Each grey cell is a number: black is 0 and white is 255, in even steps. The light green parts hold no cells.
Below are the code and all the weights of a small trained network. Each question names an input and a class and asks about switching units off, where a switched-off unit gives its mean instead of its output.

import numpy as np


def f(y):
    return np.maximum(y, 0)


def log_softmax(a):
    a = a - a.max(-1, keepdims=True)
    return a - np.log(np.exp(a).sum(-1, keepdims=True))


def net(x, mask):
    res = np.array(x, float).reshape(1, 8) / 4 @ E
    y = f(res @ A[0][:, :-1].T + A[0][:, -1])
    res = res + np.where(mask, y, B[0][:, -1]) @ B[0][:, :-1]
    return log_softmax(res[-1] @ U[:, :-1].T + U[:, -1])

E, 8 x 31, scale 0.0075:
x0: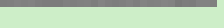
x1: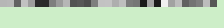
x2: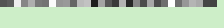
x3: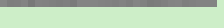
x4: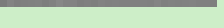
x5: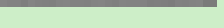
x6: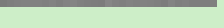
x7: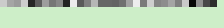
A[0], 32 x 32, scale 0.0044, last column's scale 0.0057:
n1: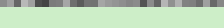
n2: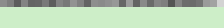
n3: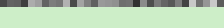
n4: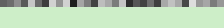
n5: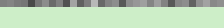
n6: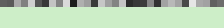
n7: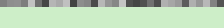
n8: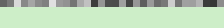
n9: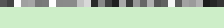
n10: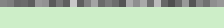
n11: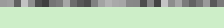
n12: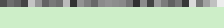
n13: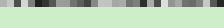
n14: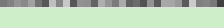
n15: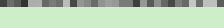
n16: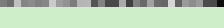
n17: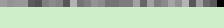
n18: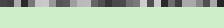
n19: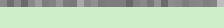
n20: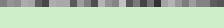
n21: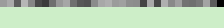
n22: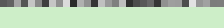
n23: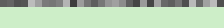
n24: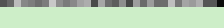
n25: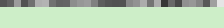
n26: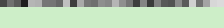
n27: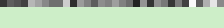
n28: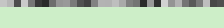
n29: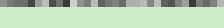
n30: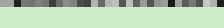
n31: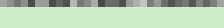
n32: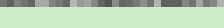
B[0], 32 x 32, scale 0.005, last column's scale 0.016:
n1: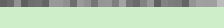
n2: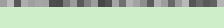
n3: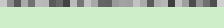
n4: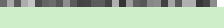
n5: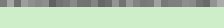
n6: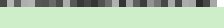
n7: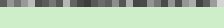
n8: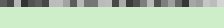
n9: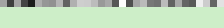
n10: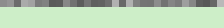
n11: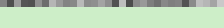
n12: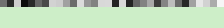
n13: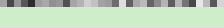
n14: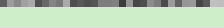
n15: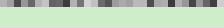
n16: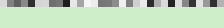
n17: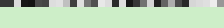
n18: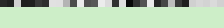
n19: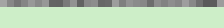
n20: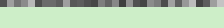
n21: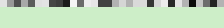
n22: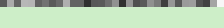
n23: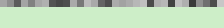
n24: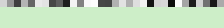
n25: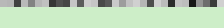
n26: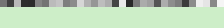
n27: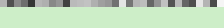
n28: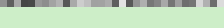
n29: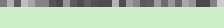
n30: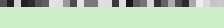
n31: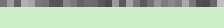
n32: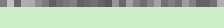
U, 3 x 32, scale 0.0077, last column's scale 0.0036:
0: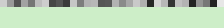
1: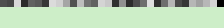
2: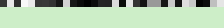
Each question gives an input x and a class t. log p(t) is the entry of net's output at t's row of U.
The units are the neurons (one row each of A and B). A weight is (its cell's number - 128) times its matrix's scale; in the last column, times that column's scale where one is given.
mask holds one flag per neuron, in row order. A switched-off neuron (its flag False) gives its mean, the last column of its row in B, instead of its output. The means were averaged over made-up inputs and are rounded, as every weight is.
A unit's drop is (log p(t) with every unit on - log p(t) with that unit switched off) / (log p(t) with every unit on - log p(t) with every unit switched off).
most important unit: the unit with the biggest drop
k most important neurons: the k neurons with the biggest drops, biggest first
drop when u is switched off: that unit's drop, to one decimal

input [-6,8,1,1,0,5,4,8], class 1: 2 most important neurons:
n17, n25
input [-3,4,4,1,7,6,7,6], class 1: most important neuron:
n17
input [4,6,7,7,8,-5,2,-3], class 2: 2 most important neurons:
n6, n4
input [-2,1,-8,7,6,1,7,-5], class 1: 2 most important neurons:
n30, n12
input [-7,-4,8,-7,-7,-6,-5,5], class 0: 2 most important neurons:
n24, n16
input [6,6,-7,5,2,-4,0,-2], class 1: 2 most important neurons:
n30, n25
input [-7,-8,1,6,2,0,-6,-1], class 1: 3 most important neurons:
n18, n21, n24
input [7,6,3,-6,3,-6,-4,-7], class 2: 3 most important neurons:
n6, n4, n22
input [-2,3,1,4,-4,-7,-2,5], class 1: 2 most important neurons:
n25, n17
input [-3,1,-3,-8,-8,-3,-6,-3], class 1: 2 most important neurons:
n25, n21
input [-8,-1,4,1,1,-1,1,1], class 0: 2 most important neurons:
n12, n30
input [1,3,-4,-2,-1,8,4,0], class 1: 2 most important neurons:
n25, n30
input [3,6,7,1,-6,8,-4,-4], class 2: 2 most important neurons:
n6, n4
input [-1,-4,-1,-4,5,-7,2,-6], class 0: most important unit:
n15
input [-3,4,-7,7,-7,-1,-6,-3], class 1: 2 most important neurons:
n30, n25
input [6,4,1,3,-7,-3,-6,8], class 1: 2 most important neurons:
n17, n25
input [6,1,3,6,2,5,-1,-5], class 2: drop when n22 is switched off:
0.2
